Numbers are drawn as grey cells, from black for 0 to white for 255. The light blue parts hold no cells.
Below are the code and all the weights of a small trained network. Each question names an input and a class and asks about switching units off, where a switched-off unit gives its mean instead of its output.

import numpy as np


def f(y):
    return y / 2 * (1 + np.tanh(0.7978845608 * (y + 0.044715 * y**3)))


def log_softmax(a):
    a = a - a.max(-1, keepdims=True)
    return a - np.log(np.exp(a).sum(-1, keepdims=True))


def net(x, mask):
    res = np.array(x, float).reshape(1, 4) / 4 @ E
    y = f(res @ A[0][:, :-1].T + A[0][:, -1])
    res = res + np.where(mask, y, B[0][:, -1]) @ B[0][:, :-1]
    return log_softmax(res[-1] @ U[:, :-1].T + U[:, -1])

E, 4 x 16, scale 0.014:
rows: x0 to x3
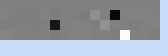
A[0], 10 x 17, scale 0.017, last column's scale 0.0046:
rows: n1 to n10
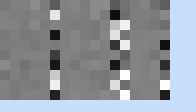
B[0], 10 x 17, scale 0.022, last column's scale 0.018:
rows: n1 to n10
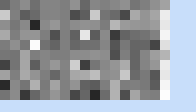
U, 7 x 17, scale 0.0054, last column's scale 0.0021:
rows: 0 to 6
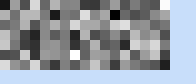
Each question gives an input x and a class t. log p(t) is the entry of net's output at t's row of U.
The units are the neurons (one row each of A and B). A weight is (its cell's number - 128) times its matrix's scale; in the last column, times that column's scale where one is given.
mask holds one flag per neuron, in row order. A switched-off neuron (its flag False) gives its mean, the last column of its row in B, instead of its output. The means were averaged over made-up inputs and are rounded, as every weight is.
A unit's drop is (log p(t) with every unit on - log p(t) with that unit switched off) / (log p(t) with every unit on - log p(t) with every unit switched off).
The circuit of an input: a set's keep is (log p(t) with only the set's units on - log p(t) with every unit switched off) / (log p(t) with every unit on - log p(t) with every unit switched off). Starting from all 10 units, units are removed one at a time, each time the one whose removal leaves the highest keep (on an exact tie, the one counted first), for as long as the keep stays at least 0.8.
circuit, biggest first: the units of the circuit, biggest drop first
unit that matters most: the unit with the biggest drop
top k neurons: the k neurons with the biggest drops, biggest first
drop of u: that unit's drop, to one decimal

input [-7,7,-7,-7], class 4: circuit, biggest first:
(n2)
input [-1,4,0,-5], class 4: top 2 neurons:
(n2 n8)
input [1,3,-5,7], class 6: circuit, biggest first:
(n5 n8)
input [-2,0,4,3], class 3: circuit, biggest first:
(n9 n10)
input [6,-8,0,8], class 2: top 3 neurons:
(n8 n3 n2)
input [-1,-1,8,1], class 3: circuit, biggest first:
(n10 n4)
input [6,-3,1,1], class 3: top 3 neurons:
(n7 n5 n8)
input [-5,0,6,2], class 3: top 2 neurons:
(n9 n10)
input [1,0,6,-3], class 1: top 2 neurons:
(n4 n3)
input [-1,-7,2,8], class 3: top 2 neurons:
(n10 n4)
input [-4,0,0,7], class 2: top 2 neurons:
(n8 n3)
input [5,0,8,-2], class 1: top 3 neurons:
(n4 n3 n9)
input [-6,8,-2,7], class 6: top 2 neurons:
(n5 n8)
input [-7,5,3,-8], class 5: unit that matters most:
n7
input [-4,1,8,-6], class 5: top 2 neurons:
(n7 n5)
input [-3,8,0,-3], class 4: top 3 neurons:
(n2 n8 n9)
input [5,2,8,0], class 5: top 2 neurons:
(n7 n9)
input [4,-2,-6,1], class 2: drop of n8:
0.7
